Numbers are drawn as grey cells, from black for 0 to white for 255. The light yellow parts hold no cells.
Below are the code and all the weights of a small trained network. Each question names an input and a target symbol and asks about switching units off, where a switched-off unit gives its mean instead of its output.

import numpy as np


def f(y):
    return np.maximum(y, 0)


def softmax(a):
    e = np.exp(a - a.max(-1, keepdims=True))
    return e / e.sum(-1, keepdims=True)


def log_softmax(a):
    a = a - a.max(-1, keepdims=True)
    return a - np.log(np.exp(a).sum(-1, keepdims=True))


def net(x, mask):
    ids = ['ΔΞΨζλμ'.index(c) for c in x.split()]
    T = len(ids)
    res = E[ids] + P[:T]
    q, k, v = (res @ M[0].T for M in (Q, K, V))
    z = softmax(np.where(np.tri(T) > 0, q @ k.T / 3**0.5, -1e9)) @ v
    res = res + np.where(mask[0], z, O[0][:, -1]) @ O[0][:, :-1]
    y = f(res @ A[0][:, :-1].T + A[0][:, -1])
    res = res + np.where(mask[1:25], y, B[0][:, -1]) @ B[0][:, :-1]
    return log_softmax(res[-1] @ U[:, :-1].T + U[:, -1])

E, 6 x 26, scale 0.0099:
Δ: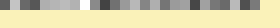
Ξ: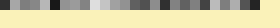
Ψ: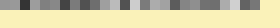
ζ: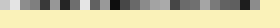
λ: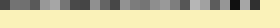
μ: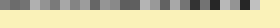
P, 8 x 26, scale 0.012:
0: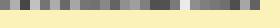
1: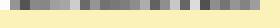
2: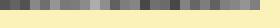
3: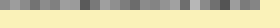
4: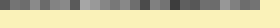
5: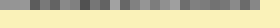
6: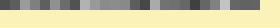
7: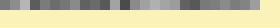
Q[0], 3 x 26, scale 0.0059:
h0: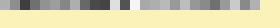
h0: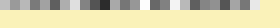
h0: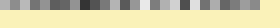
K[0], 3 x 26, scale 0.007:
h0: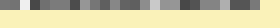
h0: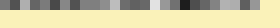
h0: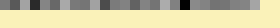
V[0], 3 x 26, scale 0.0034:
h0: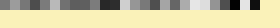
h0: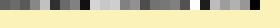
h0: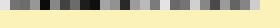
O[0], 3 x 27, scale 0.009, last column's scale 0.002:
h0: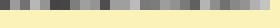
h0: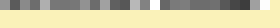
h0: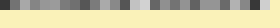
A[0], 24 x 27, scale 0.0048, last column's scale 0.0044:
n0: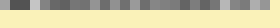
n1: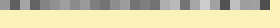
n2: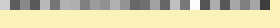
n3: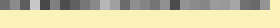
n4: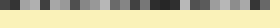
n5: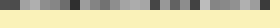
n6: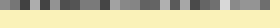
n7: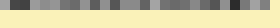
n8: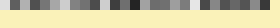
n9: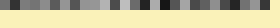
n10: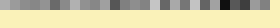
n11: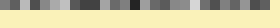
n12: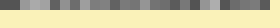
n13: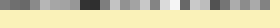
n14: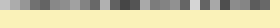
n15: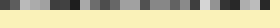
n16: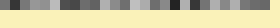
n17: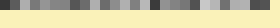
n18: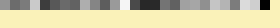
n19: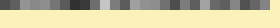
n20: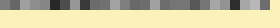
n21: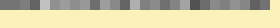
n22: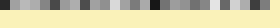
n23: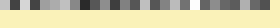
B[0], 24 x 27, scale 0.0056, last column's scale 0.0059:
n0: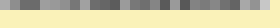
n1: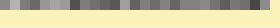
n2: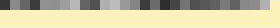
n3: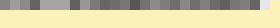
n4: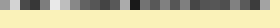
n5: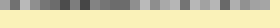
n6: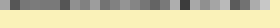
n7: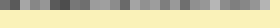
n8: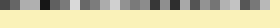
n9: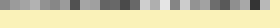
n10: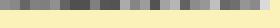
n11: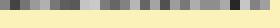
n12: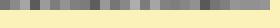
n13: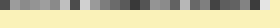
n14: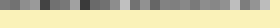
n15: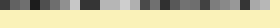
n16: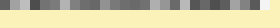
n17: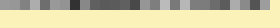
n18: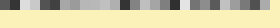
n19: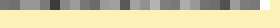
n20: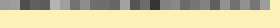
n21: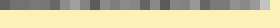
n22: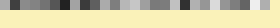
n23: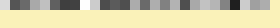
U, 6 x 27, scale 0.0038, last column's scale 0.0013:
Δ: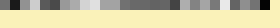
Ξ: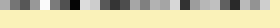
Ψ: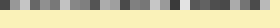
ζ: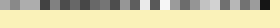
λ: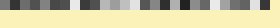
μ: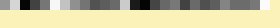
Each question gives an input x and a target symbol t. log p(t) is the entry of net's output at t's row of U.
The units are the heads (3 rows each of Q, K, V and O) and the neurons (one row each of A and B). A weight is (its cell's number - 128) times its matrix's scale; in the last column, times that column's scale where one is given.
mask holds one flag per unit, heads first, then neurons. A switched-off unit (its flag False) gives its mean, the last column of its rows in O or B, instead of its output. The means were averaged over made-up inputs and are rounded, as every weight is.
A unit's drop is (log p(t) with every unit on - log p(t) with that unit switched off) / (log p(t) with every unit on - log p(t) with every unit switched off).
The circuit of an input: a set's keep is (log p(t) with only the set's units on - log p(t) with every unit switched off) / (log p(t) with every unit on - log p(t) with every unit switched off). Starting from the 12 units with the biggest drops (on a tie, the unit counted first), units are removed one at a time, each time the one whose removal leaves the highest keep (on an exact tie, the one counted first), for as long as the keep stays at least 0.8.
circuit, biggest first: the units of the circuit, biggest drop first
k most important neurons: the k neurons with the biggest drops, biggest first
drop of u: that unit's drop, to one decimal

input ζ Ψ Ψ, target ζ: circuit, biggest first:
(h0; n22; n17)
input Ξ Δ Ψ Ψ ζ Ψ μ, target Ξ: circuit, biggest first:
(h0; n9; n7)
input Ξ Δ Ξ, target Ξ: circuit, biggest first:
(h0; n9; n10)
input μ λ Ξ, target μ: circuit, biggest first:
(n4; h0)
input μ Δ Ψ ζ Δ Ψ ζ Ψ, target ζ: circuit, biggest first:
(h0; n22)
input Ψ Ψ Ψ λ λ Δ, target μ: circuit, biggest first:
(h0; n19)
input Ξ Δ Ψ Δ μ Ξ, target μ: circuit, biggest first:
(h0; n19)
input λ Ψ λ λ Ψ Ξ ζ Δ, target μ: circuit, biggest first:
(h0)
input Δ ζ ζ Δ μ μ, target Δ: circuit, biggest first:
(h0; n8; n11)
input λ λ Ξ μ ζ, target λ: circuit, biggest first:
(h0; n15)
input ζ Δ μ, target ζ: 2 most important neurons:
(n22; n5)
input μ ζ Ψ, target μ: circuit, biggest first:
(h0; n4)
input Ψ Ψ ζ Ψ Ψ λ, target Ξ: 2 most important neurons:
(n23; n11)
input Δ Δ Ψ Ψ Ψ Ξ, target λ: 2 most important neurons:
(n22; n13)
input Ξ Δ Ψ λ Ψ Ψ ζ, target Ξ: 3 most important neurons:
(n9; n7; n10)
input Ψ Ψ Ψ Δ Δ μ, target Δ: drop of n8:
0.5
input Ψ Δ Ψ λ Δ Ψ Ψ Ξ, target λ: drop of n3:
0.1
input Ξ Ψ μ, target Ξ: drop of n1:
0.0
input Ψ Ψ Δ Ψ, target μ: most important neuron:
(n19)
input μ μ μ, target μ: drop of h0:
0.9
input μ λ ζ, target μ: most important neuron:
(n4)
